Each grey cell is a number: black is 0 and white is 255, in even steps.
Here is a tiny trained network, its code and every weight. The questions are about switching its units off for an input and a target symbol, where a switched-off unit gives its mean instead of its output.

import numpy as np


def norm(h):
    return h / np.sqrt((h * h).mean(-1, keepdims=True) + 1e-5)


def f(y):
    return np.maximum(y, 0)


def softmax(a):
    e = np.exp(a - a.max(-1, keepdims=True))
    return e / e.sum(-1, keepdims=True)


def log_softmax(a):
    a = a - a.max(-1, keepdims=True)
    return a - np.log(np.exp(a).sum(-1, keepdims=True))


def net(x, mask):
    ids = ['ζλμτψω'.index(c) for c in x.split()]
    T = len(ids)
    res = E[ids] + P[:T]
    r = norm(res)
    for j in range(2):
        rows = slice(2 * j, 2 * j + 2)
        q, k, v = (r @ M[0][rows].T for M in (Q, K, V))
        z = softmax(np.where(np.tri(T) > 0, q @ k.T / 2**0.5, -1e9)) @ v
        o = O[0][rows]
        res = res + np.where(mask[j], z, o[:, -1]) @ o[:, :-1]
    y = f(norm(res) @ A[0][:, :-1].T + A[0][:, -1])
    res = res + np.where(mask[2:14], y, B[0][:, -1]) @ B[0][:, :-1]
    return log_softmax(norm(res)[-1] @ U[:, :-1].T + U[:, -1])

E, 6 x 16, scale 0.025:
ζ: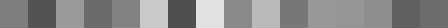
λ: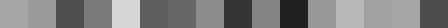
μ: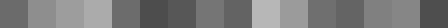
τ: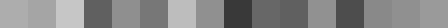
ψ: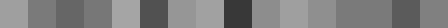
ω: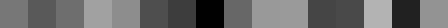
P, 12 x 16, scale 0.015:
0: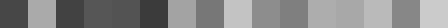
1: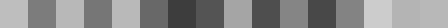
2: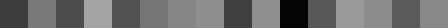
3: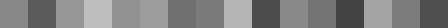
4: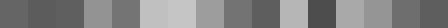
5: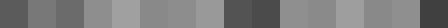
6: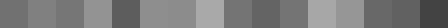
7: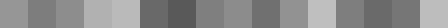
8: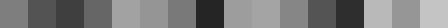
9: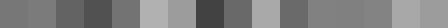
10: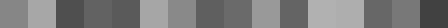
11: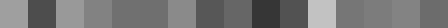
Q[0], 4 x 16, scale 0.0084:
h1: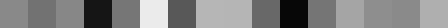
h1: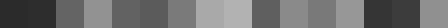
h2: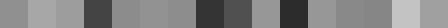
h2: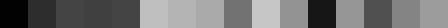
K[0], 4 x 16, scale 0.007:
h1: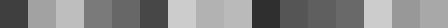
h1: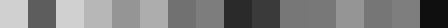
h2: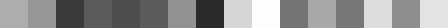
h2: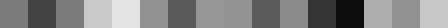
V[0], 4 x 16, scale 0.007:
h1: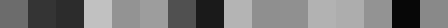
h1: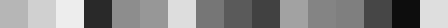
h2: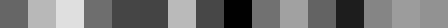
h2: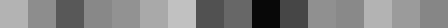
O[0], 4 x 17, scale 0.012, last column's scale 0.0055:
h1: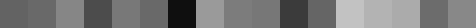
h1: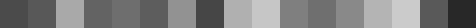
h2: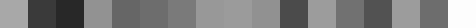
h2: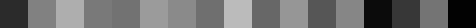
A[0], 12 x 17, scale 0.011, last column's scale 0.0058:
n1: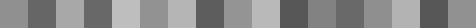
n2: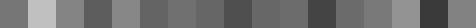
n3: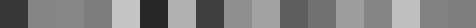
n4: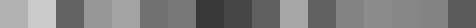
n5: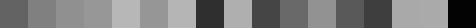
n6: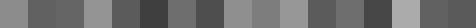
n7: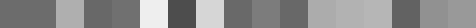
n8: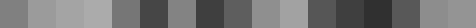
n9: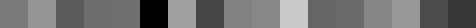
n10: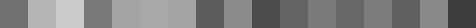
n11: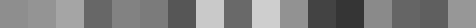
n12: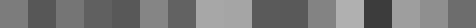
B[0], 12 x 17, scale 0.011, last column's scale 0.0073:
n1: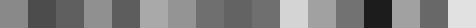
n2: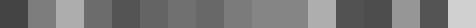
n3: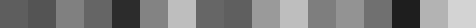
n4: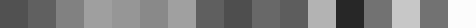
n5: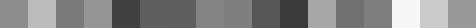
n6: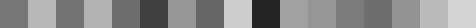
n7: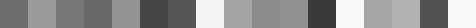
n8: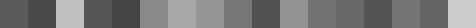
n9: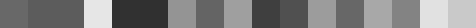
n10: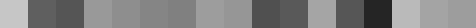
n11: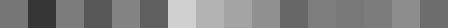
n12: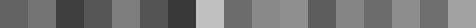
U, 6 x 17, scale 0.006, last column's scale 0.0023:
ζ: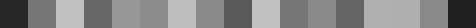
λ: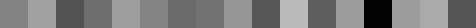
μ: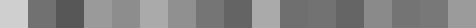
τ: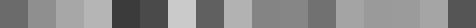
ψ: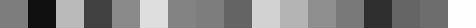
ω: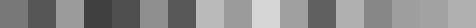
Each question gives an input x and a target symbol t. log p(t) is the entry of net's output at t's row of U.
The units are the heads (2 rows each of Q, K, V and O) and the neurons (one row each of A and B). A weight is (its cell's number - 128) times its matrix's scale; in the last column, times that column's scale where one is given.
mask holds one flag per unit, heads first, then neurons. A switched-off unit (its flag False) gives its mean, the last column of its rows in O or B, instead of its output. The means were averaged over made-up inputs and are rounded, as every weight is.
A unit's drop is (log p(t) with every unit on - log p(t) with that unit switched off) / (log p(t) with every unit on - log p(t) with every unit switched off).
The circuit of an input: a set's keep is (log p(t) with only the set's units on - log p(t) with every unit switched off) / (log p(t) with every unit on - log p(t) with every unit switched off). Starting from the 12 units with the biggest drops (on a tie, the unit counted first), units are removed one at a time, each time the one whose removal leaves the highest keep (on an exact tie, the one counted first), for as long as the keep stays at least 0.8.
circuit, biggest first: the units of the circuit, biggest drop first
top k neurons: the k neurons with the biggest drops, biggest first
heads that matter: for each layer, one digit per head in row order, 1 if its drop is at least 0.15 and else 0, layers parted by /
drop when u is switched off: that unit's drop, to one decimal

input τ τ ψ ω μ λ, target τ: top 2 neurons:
(n9; n6)
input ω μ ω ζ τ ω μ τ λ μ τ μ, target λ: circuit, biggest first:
(h2; n6; h1)
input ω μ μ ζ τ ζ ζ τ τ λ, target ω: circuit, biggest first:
(h1; n7)
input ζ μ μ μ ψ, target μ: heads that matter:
01
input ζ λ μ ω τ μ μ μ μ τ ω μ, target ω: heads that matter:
10
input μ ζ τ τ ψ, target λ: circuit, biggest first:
(h2; n6)
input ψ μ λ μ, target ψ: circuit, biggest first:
(h2; n8)
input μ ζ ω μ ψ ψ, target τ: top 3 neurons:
(n9; n1; n4)
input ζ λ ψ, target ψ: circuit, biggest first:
(h2; n8; n6)
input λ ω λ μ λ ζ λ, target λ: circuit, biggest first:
(h2; n10)
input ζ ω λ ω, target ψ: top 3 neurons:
(n8; n6; n9)
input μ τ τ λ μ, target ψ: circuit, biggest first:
(h1; h2; n8; n6)
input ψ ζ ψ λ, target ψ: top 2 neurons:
(n1; n3)
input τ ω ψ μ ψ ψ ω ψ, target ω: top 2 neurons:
(n12; n4)
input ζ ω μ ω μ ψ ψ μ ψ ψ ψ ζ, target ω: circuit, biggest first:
(n7)
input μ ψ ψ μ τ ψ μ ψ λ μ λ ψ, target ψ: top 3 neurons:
(n8; n6; n9)
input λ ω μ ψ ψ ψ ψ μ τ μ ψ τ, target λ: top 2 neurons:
(n10; n5)
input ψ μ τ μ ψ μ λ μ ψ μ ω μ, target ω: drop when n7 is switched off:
0.1
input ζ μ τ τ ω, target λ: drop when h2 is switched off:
1.5
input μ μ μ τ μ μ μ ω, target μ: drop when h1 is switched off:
0.2
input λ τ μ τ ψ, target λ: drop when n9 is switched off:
0.0
